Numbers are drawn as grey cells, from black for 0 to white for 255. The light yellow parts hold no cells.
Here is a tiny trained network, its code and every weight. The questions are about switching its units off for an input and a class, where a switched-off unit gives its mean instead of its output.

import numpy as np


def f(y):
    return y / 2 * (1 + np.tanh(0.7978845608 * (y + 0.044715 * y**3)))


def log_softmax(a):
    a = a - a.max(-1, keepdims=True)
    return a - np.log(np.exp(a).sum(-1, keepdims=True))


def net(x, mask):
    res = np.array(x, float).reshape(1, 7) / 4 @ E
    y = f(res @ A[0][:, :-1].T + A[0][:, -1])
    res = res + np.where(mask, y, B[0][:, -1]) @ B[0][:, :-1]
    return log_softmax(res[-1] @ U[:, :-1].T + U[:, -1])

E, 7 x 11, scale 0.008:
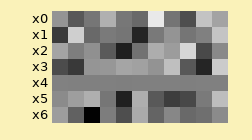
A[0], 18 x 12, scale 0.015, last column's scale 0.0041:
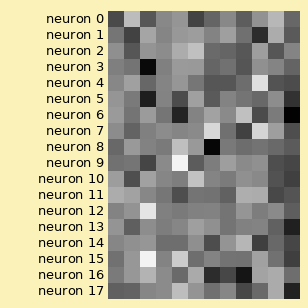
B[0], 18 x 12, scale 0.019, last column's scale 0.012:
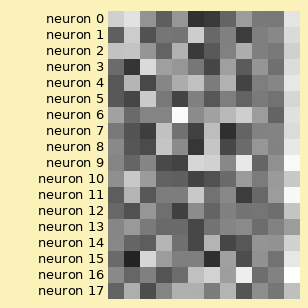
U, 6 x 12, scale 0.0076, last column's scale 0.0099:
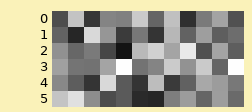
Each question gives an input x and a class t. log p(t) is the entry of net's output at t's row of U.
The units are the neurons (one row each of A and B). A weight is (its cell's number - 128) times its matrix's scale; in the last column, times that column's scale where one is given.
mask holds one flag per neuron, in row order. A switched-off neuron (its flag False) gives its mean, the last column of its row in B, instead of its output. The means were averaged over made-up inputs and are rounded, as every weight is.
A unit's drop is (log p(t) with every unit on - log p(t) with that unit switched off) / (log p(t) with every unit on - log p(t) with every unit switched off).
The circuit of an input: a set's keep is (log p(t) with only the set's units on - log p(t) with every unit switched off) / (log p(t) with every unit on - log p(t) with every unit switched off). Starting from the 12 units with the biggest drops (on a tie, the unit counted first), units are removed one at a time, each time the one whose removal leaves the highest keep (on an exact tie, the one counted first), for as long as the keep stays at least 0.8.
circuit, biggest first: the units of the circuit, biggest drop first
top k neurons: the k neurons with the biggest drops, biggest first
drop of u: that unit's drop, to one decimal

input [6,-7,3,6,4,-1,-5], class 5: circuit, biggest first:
(neuron 10)
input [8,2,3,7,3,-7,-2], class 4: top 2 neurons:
(neuron 7; neuron 16)
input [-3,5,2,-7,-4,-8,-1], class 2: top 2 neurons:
(neuron 9; neuron 1)
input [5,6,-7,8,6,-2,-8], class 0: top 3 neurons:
(neuron 17; neuron 1; neuron 3)
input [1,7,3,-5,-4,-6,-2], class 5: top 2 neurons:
(neuron 0; neuron 16)
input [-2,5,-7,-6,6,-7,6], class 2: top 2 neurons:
(neuron 9; neuron 15)
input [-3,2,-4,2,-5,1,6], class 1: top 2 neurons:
(neuron 5; neuron 3)
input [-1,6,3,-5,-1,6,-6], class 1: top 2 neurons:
(neuron 9; neuron 15)
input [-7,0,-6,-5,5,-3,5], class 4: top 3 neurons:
(neuron 8; neuron 6; neuron 15)
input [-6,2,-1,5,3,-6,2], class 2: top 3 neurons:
(neuron 9; neuron 7; neuron 4)
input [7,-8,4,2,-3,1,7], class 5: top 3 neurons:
(neuron 10; neuron 15; neuron 2)
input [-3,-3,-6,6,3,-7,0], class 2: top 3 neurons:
(neuron 9; neuron 4; neuron 11)
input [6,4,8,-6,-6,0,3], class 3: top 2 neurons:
(neuron 6; neuron 9)
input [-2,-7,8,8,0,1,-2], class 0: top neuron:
(neuron 1)
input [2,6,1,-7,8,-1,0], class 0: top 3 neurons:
(neuron 4; neuron 11; neuron 2)
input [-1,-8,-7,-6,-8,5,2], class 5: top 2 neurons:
(neuron 2; neuron 10)
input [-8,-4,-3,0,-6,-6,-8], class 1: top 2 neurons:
(neuron 15; neuron 7)
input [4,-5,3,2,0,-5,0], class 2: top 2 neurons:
(neuron 0; neuron 8)
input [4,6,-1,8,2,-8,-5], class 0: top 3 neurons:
(neuron 17; neuron 1; neuron 16)
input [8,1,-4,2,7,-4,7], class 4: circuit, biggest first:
(neuron 7)
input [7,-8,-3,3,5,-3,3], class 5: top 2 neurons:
(neuron 2; neuron 10)
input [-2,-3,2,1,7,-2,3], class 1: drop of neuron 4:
0.3
